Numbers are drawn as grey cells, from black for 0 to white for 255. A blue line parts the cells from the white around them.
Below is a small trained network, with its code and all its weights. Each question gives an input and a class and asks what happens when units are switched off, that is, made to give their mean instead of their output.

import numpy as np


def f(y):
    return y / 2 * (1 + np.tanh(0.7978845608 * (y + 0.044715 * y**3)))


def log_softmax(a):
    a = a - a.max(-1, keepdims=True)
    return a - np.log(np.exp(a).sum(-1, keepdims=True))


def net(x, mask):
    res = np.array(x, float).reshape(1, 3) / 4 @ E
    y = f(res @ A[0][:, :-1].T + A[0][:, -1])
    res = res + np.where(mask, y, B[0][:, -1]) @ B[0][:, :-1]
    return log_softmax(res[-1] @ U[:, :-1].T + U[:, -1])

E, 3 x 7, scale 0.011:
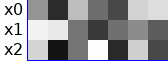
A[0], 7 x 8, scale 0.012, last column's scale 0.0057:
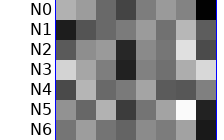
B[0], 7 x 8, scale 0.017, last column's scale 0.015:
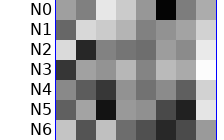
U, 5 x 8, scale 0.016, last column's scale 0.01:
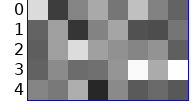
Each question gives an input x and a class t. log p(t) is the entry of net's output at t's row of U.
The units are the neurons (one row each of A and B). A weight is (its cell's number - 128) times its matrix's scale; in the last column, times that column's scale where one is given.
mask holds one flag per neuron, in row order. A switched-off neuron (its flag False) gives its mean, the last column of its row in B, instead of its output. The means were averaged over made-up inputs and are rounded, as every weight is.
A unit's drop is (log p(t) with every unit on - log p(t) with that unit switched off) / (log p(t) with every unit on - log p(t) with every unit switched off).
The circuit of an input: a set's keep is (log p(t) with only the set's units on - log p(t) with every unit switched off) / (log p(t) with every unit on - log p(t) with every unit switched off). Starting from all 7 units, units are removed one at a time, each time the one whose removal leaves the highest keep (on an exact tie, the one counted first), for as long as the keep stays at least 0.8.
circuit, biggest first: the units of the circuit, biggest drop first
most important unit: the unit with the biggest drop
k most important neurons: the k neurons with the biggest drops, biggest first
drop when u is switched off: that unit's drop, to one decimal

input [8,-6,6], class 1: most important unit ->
N5
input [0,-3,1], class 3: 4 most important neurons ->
N0, N5, N6, N2
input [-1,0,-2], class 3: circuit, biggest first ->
N5, N0
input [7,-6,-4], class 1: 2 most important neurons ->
N5, N3
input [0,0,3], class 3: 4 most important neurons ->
N2, N5, N0, N6
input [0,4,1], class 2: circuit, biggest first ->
N5, N2
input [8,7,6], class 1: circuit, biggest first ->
N5, N2
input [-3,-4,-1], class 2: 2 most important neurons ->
N5, N1
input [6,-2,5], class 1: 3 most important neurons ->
N2, N5, N3
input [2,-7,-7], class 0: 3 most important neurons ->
N2, N3, N4
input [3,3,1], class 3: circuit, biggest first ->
N6, N0
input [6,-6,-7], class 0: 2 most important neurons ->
N2, N3
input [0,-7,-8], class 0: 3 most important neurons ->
N2, N4, N3
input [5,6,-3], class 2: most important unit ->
N3
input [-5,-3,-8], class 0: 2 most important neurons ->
N2, N4
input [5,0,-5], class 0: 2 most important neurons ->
N2, N6
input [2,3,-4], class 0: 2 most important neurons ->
N2, N1
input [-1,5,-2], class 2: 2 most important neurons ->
N0, N5
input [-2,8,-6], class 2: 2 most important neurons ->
N3, N0
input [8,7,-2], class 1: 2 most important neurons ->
N5, N1
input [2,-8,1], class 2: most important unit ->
N1
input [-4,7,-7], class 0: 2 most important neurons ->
N4, N2
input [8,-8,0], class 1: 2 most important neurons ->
N5, N3
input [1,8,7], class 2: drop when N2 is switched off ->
0.6
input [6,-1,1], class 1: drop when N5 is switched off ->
0.3
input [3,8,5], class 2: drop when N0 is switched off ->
0.2
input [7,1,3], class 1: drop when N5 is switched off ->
0.2
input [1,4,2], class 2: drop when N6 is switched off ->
-0.1
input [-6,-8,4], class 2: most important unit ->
N5
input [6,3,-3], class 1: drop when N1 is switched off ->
0.0
